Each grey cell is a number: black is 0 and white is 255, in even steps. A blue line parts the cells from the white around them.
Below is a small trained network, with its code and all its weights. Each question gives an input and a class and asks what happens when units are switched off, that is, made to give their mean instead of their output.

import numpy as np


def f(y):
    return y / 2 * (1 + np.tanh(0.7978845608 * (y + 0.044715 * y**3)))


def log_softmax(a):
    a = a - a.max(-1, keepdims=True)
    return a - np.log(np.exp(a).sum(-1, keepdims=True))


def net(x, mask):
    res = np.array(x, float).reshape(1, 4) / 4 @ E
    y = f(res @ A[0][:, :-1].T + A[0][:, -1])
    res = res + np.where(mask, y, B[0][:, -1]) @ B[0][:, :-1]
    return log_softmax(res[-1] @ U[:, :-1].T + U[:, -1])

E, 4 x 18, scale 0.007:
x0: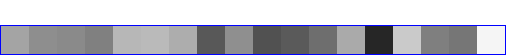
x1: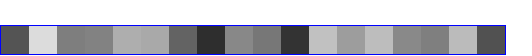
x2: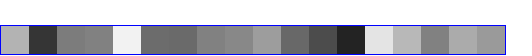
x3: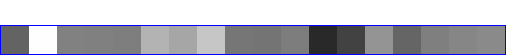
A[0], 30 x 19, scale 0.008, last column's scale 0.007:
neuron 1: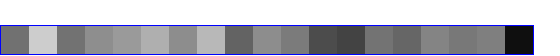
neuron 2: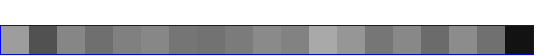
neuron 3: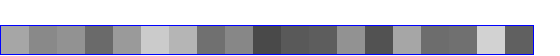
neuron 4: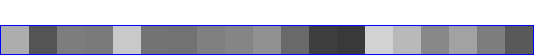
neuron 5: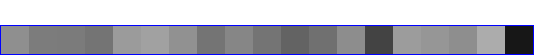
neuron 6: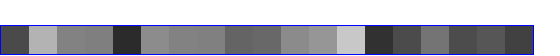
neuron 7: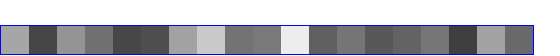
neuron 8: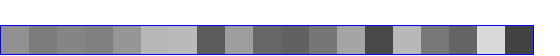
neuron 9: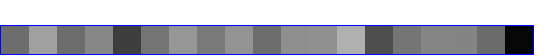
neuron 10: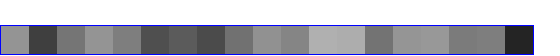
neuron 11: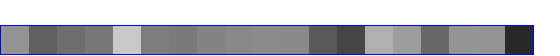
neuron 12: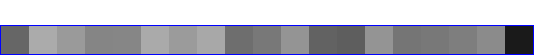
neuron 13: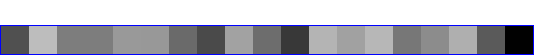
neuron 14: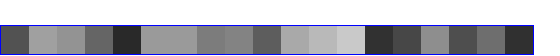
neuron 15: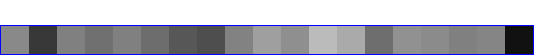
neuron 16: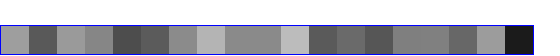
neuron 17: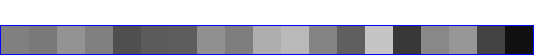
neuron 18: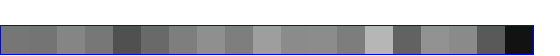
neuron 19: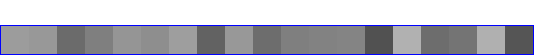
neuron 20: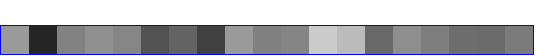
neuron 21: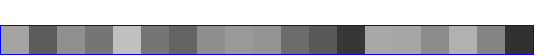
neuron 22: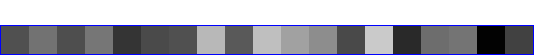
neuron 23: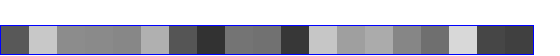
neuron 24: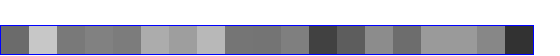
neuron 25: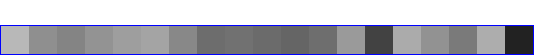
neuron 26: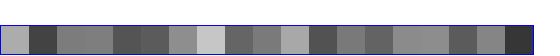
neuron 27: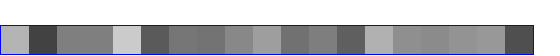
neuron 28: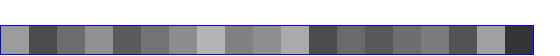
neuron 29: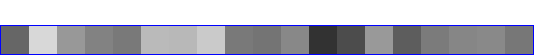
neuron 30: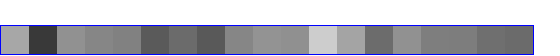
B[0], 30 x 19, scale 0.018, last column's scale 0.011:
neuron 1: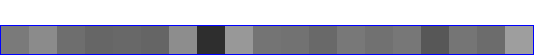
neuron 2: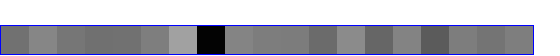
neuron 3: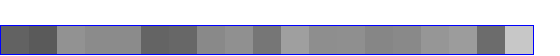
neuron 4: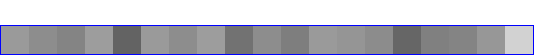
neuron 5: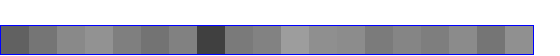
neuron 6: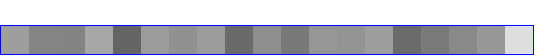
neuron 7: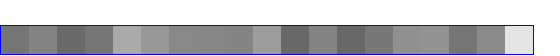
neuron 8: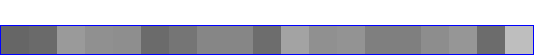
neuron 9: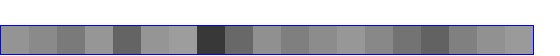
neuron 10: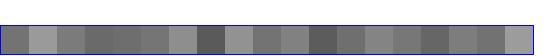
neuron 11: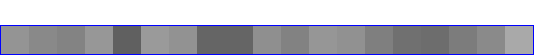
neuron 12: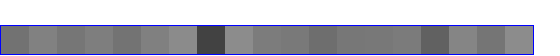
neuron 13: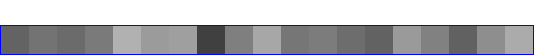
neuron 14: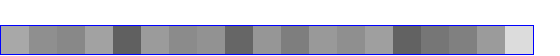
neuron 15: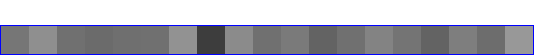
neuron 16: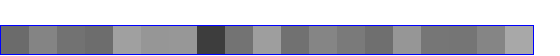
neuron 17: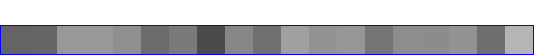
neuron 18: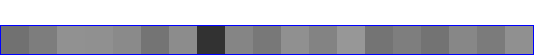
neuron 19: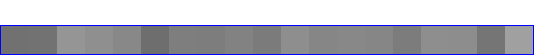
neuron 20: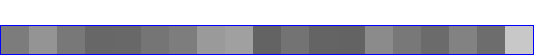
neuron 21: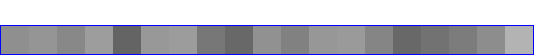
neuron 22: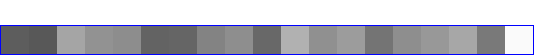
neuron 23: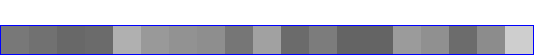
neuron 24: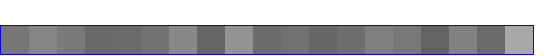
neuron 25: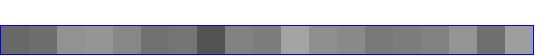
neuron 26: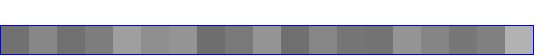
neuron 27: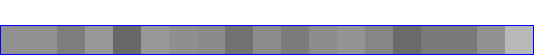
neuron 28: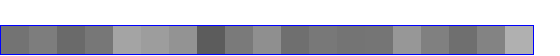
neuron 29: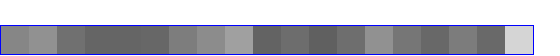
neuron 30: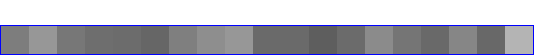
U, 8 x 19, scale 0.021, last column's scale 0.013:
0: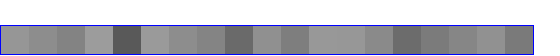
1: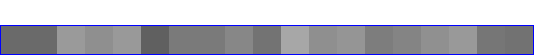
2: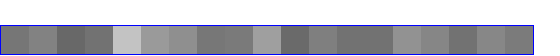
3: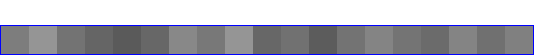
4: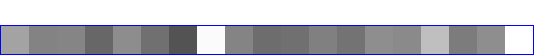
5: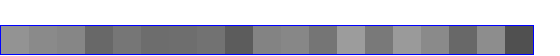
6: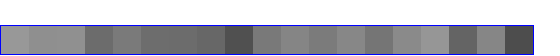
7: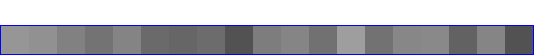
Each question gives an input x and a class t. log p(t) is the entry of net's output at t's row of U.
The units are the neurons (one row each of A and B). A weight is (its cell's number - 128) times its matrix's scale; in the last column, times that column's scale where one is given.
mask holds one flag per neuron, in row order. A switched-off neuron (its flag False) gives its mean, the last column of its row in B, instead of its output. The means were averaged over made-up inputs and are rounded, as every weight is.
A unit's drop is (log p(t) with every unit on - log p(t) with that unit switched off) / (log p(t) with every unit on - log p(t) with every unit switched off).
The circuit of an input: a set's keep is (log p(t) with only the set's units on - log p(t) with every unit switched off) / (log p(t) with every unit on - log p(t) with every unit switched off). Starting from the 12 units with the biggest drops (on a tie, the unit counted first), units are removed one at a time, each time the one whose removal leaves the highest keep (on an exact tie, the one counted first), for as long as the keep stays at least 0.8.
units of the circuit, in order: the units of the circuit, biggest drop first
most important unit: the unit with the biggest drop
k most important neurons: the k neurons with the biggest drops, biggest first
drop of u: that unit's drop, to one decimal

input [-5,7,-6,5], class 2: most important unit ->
neuron 23
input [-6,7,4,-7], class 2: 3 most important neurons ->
(neuron 23; neuron 13; neuron 29)
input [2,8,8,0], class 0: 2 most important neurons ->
(neuron 4; neuron 21)
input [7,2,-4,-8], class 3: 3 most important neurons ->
(neuron 20; neuron 30; neuron 22)
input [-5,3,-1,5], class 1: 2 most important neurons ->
(neuron 22; neuron 20)
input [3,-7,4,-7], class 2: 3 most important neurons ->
(neuron 7; neuron 26; neuron 28)
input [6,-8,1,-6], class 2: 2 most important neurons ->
(neuron 7; neuron 22)
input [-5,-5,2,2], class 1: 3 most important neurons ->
(neuron 22; neuron 23; neuron 17)
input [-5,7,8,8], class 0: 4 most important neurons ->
(neuron 4; neuron 21; neuron 11; neuron 20)
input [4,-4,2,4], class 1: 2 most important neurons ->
(neuron 3; neuron 23)
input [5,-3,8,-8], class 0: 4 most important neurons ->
(neuron 4; neuron 27; neuron 21; neuron 11)
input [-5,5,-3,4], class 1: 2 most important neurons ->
(neuron 22; neuron 7)
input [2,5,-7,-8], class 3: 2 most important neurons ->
(neuron 20; neuron 30)
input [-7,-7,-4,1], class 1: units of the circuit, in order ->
(neuron 22)
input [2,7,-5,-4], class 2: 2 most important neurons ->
(neuron 23; neuron 13)
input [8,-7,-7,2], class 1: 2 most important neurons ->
(neuron 3; neuron 8)
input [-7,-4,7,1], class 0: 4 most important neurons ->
(neuron 4; neuron 21; neuron 27; neuron 11)
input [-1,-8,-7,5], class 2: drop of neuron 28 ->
0.5
